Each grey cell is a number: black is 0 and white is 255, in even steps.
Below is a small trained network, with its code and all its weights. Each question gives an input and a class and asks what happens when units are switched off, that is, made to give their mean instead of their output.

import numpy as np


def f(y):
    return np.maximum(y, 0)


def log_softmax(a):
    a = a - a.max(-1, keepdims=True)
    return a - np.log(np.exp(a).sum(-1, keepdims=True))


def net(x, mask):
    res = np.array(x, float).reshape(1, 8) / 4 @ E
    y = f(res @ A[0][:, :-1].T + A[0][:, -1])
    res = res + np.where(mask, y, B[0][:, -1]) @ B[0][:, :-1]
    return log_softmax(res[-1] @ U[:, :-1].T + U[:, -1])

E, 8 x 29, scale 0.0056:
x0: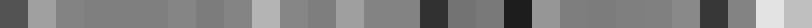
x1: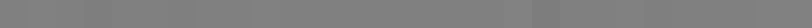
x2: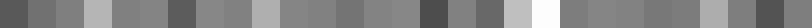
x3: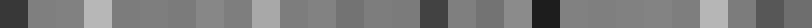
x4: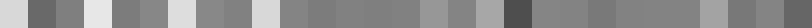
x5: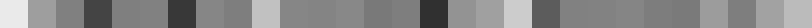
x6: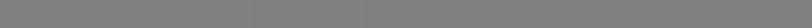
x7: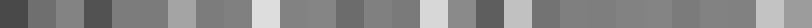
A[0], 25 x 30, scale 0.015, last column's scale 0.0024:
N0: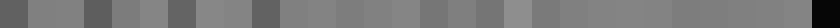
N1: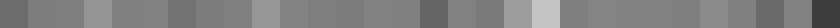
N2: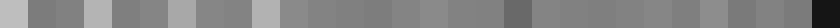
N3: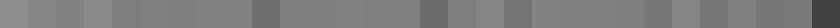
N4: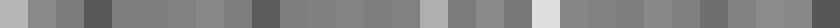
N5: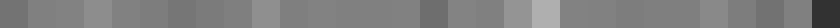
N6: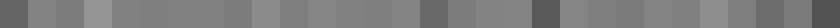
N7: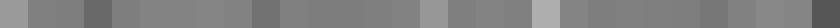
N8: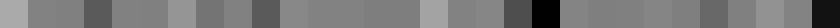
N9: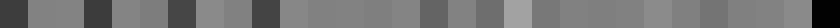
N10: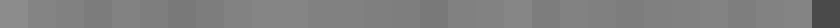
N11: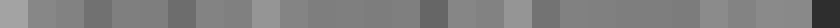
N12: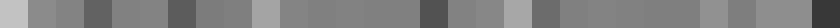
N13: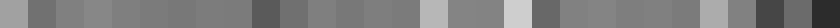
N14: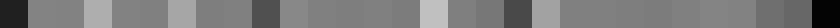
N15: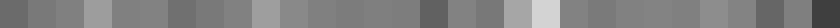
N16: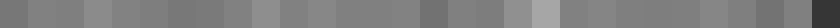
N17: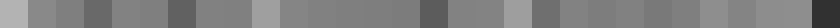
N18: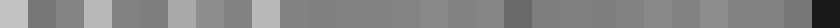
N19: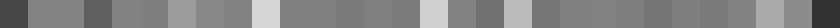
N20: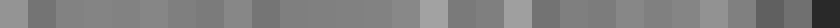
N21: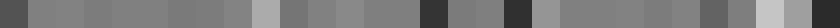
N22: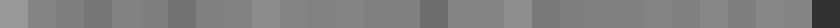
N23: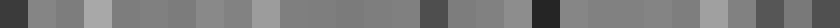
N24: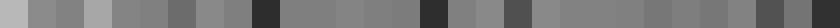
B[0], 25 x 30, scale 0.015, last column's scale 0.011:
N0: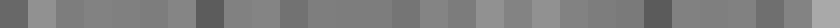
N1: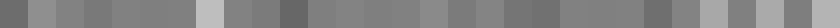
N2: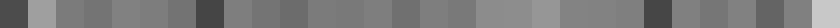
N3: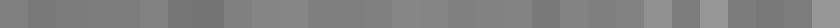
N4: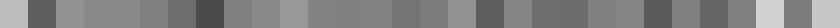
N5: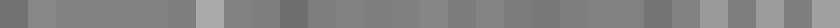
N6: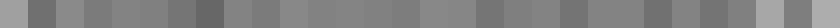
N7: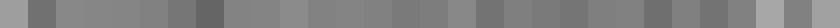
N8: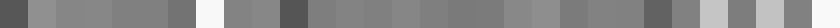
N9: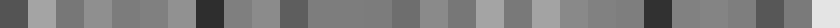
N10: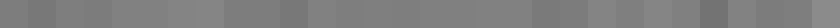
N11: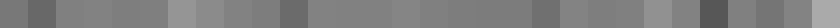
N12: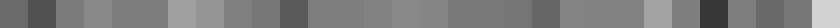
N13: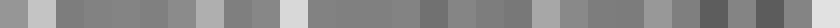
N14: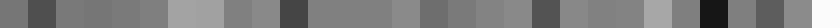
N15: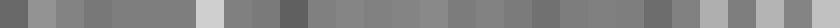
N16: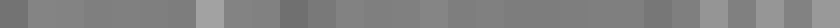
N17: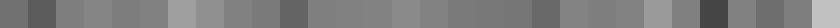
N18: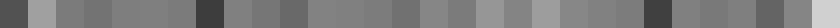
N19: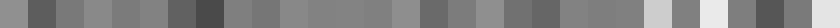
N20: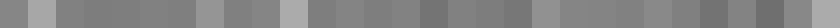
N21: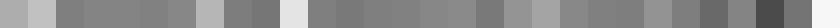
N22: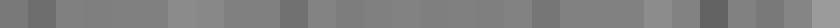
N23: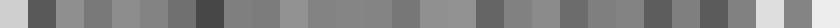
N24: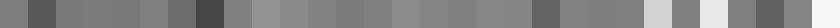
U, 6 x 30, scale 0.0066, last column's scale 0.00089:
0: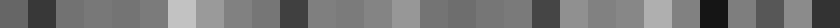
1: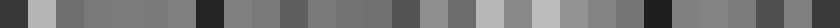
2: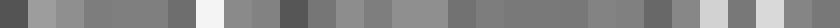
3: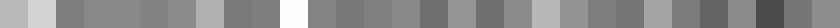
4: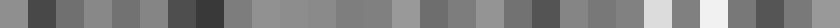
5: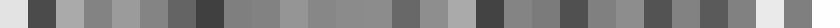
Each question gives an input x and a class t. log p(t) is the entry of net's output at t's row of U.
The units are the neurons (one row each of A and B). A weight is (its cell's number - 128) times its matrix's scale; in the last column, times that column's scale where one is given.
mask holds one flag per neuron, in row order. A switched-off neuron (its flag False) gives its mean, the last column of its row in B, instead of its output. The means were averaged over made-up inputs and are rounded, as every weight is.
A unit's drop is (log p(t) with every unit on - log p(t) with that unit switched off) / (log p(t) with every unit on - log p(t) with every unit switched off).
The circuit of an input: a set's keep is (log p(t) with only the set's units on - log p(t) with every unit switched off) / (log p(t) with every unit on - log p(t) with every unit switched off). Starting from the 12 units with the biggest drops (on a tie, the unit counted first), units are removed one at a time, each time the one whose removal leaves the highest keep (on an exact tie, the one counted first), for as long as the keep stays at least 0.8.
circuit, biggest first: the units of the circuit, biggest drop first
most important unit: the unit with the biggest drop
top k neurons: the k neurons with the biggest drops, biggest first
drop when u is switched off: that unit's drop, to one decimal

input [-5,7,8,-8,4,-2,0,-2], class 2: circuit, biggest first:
(N15)
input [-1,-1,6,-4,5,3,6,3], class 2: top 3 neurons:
(N15, N9, N1)
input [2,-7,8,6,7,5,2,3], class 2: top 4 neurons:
(N15, N1, N9, N5)
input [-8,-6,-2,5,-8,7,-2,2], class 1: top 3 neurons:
(N9, N14, N21)
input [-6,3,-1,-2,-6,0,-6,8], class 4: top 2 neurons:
(N19, N21)
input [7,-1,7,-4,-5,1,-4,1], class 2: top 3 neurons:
(N15, N1, N13)
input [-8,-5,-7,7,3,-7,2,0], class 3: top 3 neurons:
(N13, N20, N12)
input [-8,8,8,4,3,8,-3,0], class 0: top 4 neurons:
(N12, N17, N8, N21)
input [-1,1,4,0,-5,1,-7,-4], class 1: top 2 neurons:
(N9, N8)
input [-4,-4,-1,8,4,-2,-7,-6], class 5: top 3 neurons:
(N23, N19, N6)
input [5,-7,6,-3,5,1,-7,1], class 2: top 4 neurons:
(N15, N9, N1, N13)
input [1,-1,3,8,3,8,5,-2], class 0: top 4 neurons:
(N12, N17, N4, N11)
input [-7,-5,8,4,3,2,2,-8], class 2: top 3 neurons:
(N15, N1, N19)
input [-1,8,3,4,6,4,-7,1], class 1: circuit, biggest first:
(N18)
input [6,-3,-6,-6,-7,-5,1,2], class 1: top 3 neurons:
(N9, N23, N13)
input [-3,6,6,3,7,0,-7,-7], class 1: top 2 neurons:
(N18, N2)
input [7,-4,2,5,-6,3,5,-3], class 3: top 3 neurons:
(N21, N18, N2)
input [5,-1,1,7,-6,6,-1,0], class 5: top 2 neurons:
(N23, N14)
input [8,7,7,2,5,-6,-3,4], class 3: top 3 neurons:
(N21, N8, N12)
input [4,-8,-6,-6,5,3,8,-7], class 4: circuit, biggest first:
(N24)
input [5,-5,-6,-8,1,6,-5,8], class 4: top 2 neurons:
(N19, N23)
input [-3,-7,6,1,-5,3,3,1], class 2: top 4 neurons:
(N15, N1, N18, N2)
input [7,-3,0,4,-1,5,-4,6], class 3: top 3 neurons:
(N21, N24, N14)
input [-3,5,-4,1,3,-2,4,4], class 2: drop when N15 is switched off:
-0.2
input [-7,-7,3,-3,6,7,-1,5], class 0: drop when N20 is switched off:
-0.1
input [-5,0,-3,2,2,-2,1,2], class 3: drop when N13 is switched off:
0.5
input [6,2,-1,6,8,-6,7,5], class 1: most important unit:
N18
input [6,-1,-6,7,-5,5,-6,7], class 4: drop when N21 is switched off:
-0.1
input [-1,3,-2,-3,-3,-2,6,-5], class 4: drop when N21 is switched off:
0.0
